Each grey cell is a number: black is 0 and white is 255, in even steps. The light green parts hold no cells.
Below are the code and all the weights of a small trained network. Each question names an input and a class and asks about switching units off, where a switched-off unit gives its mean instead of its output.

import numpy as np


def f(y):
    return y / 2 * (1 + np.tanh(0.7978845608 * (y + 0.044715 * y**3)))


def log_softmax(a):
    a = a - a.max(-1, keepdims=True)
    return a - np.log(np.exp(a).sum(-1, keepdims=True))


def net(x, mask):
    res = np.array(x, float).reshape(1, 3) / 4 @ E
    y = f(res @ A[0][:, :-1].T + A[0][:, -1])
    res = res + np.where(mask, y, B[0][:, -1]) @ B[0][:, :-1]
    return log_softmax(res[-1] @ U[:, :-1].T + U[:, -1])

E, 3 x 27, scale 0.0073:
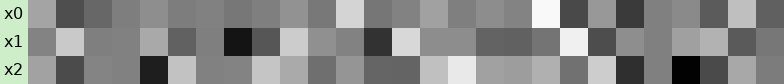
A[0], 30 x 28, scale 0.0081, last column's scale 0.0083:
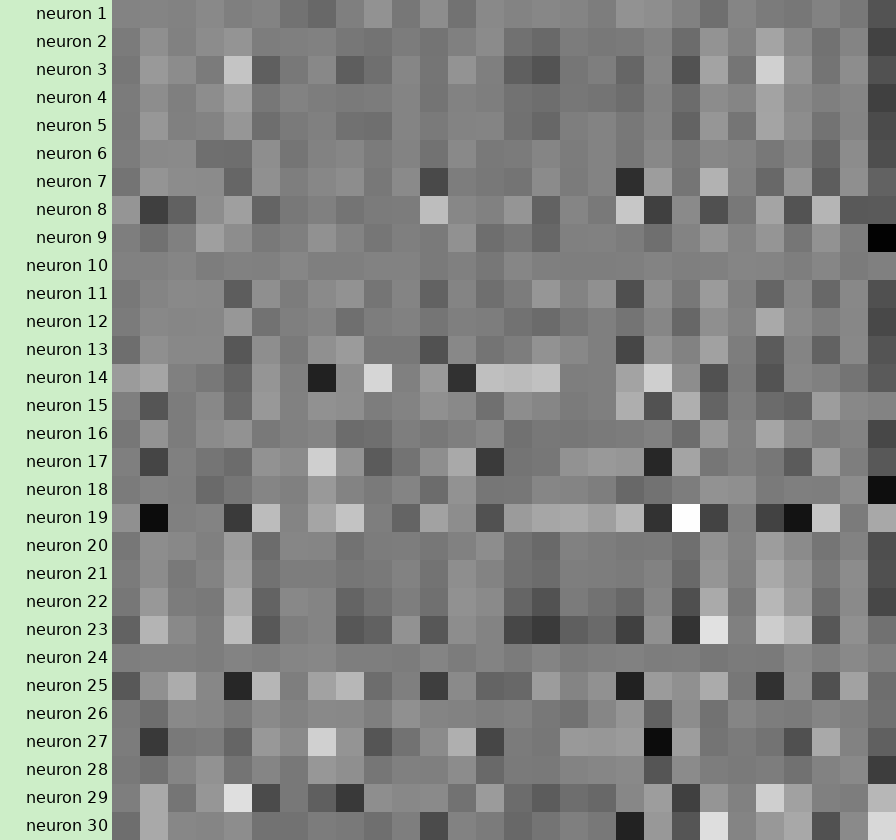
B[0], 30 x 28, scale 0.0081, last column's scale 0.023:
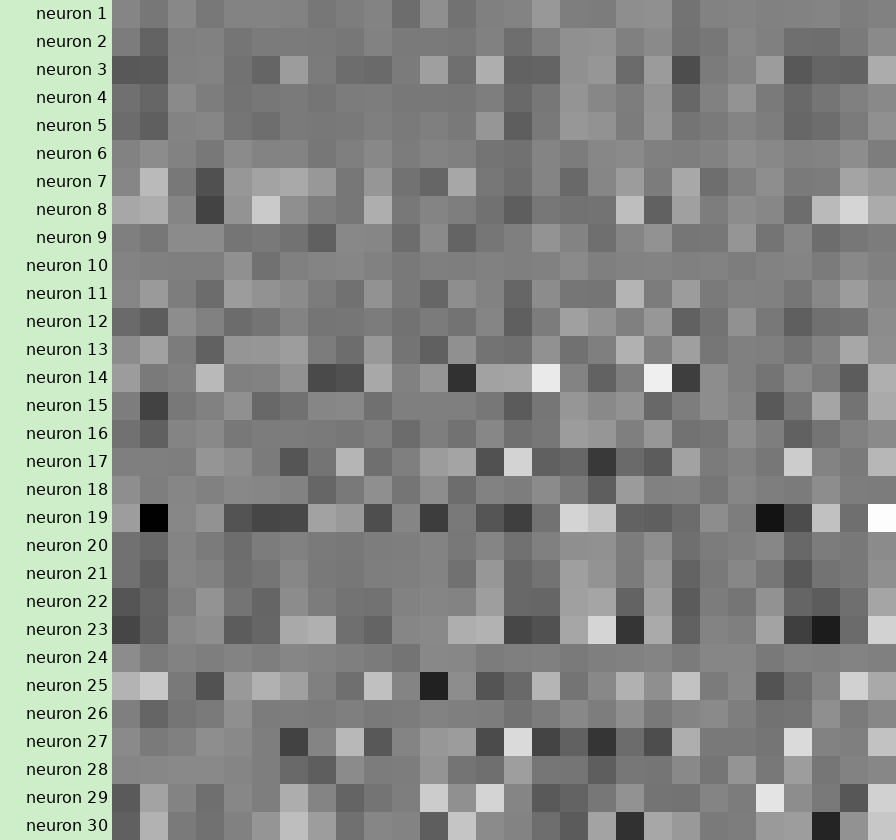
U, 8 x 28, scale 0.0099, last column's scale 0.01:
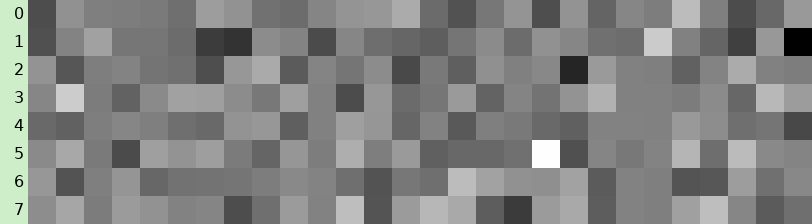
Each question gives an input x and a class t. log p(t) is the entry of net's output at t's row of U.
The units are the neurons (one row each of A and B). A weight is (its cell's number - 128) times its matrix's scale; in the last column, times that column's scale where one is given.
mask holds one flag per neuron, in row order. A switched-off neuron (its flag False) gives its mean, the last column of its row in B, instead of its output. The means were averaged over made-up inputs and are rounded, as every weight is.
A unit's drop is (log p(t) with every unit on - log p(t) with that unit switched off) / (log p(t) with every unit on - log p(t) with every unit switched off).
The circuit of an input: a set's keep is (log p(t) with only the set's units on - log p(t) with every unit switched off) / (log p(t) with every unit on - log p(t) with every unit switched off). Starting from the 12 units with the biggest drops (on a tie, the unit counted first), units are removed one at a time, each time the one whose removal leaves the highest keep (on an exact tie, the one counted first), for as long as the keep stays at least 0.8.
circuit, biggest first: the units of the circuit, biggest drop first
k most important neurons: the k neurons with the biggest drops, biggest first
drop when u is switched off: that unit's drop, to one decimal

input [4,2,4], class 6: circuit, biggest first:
neuron 14
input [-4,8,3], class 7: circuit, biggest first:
neuron 14; neuron 19
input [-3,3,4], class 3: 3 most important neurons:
neuron 19; neuron 29; neuron 25
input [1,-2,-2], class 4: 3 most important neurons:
neuron 19; neuron 23; neuron 29
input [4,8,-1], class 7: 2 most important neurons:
neuron 14; neuron 19
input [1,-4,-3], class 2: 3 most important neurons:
neuron 29; neuron 23; neuron 30
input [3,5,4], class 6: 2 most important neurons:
neuron 29; neuron 27
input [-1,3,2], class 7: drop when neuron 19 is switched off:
0.7
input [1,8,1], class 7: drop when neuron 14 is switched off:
0.1
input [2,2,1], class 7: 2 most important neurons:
neuron 19; neuron 23
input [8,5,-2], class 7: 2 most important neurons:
neuron 14; neuron 19
